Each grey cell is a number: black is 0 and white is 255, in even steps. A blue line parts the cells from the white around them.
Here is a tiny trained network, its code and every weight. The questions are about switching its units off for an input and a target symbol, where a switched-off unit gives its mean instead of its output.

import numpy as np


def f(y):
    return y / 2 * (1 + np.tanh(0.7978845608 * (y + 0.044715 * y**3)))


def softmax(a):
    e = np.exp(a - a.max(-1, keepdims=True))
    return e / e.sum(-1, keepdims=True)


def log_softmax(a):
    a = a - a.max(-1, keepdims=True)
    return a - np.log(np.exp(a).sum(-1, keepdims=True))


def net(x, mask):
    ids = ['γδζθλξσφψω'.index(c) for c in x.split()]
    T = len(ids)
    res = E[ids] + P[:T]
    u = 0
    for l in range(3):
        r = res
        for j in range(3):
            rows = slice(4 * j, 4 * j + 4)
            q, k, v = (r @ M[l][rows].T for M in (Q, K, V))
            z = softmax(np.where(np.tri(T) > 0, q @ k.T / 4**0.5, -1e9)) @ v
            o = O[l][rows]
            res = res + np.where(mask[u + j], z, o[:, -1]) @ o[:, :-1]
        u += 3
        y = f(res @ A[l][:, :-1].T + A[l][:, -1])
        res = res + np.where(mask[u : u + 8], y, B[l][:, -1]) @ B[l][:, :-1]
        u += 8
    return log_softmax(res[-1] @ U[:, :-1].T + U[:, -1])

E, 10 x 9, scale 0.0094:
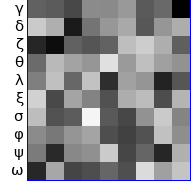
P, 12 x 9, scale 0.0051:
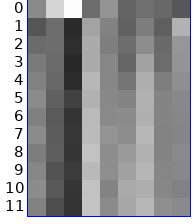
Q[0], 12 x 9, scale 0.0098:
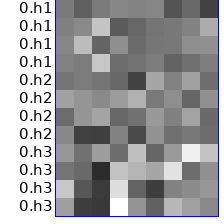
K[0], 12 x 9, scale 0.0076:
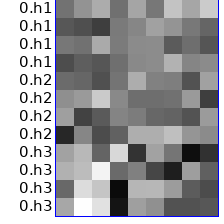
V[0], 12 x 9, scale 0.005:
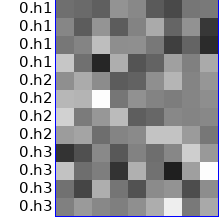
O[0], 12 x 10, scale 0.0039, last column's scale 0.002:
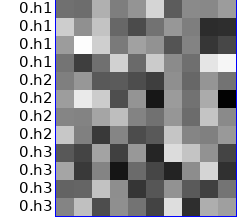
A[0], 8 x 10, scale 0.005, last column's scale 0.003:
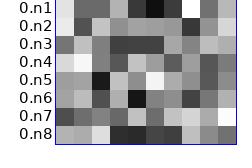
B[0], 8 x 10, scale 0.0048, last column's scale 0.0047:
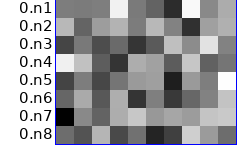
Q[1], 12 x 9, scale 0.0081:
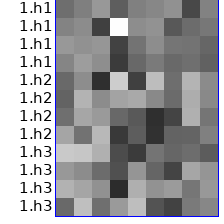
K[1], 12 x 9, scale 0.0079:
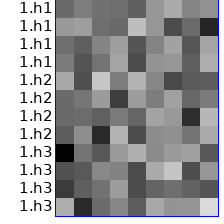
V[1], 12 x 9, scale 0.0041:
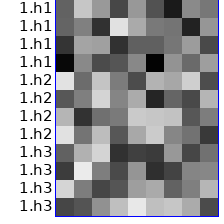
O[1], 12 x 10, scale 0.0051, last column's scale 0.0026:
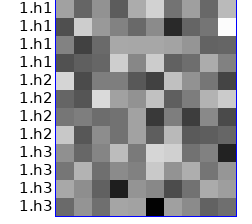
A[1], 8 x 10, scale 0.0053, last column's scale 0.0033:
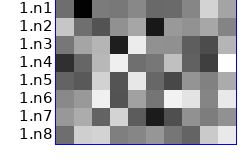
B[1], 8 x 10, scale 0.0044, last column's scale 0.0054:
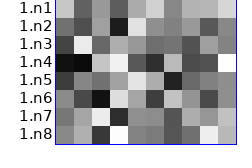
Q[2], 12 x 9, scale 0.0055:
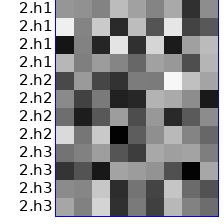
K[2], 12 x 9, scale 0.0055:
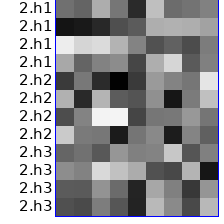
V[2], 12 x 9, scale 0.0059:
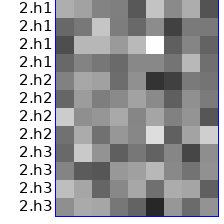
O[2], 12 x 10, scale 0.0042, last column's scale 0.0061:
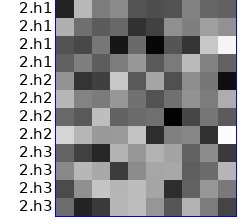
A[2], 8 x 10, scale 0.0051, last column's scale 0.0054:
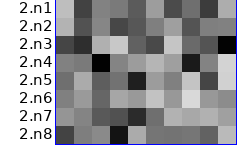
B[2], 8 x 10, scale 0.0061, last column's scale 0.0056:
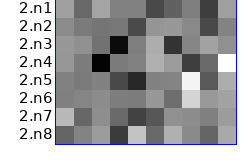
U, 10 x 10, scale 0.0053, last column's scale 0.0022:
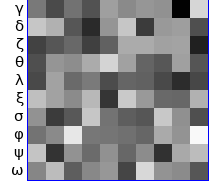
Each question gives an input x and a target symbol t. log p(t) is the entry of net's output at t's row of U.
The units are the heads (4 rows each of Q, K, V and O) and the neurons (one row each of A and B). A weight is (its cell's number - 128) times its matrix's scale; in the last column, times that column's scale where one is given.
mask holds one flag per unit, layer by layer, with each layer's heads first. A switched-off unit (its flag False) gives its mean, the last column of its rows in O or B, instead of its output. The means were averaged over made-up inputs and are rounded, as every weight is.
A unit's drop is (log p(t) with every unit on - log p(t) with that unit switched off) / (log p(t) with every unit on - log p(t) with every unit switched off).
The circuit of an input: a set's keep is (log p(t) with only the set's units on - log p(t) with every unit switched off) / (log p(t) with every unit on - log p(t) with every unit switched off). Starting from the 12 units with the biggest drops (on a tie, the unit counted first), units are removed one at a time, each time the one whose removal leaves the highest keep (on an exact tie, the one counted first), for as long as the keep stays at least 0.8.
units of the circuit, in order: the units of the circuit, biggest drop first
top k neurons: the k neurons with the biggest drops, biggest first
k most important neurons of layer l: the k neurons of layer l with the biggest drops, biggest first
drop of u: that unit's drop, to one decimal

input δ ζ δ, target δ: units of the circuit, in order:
1.n4, 0.h3, 1.h3
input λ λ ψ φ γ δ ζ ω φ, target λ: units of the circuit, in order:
0.h3, 2.h1, 1.h2, 1.h1
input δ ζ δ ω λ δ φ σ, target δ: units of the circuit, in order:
1.h3, 0.h3, 1.n4
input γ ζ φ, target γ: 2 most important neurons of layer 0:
0.n4, 0.n7
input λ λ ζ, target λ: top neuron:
0.n6
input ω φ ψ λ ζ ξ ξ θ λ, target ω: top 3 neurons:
0.n3, 0.n7, 1.n8
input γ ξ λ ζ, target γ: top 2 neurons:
0.n4, 1.n8
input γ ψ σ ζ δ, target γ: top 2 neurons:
0.n4, 1.n2
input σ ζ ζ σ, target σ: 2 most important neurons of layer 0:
0.n1, 0.n5
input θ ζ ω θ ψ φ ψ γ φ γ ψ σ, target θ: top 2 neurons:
0.n4, 1.n6
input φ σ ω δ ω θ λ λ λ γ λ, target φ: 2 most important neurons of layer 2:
2.n4, 2.n5
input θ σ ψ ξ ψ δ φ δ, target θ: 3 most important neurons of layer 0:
0.n4, 0.n5, 0.n3
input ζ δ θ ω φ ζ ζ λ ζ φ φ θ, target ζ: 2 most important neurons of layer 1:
1.n4, 1.n6
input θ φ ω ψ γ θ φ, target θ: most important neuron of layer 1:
1.n6
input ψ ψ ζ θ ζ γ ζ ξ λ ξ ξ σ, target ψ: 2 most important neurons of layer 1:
1.n5, 1.n3
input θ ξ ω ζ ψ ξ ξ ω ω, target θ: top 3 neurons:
1.n6, 0.n4, 2.n5
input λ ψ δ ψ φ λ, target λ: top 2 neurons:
0.n6, 1.n1
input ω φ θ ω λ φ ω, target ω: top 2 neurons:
0.n3, 0.n7
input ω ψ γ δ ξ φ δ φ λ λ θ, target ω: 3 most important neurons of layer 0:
0.n3, 0.n7, 0.n1
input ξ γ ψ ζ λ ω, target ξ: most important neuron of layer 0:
0.n5
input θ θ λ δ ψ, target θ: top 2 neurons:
1.n6, 0.n4
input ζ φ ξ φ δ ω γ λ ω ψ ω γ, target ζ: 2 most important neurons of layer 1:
1.n4, 1.n6
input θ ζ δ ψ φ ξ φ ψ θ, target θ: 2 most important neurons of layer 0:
0.n7, 0.n4
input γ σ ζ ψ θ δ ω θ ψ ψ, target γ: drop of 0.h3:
0.3
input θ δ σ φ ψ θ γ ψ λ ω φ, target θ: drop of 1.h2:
0.3
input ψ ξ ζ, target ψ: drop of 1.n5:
0.2
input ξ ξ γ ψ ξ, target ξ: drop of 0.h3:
0.1
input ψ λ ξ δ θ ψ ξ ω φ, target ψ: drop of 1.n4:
0.0
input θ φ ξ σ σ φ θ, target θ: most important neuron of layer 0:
0.n7
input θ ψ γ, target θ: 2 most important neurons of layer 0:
0.n4, 0.n5
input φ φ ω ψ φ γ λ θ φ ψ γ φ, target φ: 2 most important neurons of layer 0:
0.n8, 0.n1
